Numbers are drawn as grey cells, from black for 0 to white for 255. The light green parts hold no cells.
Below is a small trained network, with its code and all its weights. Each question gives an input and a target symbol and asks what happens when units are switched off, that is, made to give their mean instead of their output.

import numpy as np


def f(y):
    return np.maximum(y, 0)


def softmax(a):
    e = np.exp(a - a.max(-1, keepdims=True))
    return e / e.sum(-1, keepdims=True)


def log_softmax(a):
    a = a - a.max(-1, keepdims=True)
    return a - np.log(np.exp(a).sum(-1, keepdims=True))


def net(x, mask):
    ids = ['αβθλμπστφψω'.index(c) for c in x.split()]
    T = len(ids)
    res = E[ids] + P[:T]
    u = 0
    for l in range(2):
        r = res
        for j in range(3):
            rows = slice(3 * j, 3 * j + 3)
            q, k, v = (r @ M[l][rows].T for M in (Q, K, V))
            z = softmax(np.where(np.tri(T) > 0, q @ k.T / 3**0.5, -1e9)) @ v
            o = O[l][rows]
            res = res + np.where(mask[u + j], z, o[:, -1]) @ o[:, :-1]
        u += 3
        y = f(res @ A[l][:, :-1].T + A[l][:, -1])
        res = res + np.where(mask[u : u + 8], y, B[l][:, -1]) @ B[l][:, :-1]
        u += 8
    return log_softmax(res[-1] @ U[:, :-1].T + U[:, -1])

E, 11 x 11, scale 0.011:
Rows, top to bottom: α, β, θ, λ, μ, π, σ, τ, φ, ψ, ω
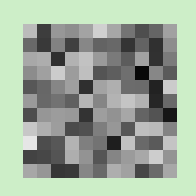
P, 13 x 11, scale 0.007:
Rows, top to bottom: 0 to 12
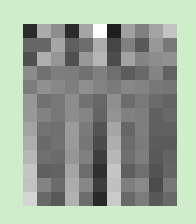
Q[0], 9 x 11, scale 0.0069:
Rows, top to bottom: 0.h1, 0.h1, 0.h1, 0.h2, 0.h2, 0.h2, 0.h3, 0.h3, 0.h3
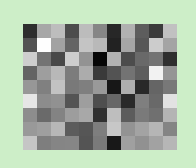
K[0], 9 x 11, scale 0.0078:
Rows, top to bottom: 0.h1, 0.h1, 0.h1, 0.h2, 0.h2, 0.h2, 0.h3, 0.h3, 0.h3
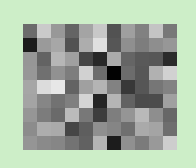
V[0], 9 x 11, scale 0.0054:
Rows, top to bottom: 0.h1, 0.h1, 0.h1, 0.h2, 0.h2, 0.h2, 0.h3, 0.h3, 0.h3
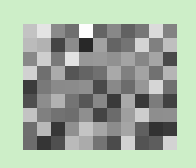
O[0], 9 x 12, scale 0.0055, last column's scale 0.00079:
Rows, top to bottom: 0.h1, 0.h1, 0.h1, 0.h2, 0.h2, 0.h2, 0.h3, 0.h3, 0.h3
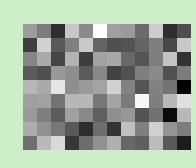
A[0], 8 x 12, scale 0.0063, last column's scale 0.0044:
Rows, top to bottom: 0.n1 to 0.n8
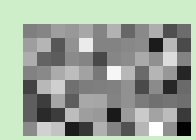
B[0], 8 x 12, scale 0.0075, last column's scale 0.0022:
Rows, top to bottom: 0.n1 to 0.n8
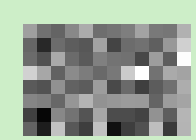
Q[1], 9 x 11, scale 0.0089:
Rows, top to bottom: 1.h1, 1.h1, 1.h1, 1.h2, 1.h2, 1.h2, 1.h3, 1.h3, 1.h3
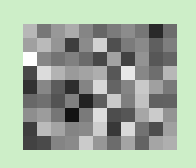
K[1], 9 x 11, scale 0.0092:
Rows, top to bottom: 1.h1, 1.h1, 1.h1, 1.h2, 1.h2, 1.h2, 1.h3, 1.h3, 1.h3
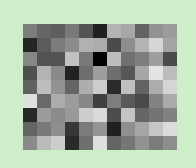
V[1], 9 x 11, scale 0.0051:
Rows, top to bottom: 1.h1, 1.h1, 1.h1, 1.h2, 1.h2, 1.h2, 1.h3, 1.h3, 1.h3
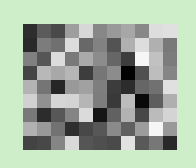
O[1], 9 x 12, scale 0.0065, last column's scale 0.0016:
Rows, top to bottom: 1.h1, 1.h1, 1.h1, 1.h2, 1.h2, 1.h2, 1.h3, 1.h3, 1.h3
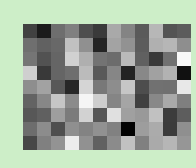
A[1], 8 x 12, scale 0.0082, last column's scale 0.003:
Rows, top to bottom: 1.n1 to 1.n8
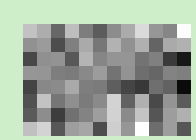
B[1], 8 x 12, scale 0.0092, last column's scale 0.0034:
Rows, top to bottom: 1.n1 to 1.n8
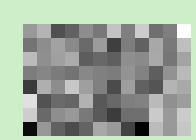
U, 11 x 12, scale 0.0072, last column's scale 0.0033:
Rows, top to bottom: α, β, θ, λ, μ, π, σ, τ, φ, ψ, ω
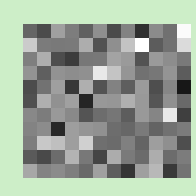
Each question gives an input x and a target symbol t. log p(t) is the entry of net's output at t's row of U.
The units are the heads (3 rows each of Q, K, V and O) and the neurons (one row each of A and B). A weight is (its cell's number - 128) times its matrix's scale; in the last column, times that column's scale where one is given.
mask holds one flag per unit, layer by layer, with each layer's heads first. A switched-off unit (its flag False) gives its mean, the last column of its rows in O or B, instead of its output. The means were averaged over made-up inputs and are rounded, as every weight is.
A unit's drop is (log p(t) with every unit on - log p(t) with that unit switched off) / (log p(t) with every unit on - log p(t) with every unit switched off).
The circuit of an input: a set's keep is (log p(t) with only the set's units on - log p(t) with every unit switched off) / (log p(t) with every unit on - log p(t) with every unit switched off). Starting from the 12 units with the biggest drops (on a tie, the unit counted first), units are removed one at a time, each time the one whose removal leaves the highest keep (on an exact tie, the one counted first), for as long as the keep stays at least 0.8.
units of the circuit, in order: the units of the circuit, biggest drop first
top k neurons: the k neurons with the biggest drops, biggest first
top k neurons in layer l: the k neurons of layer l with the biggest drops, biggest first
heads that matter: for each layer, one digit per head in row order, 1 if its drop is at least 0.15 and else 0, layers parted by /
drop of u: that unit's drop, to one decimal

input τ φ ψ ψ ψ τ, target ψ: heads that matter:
000 / 101
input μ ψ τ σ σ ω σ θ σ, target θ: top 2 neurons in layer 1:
[1.n8, 1.n1]
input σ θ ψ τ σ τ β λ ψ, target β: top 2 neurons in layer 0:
[0.n4, 0.n7]
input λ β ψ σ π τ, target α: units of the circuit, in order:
[0.n8, 1.n1]
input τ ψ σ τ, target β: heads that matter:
001 / 101
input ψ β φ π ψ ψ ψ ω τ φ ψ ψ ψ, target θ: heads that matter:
011 / 000
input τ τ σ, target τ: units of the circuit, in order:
[1.h3, 0.n8, 1.h1]
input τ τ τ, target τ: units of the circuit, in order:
[0.h3, 0.h1, 1.h1, 1.h3]
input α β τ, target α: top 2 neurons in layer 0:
[0.n8, 0.n6]
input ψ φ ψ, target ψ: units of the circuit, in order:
[1.h1, 1.h3]
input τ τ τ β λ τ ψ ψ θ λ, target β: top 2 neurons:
[0.n4, 0.n5]
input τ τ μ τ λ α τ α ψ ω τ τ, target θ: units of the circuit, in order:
[1.n8, 1.n1]
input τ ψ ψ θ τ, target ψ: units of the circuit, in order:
[1.h1, 1.h3]
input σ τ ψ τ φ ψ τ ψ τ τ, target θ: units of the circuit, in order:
[0.h3, 1.n8, 1.n1, 0.n8]
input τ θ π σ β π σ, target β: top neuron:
[0.n5]
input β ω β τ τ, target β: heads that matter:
101 / 100
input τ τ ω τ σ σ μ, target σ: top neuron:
[1.n7]
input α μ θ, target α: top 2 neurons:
[1.n1, 0.n2]
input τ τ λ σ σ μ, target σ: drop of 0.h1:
0.2
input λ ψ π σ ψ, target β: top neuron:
[0.n4]
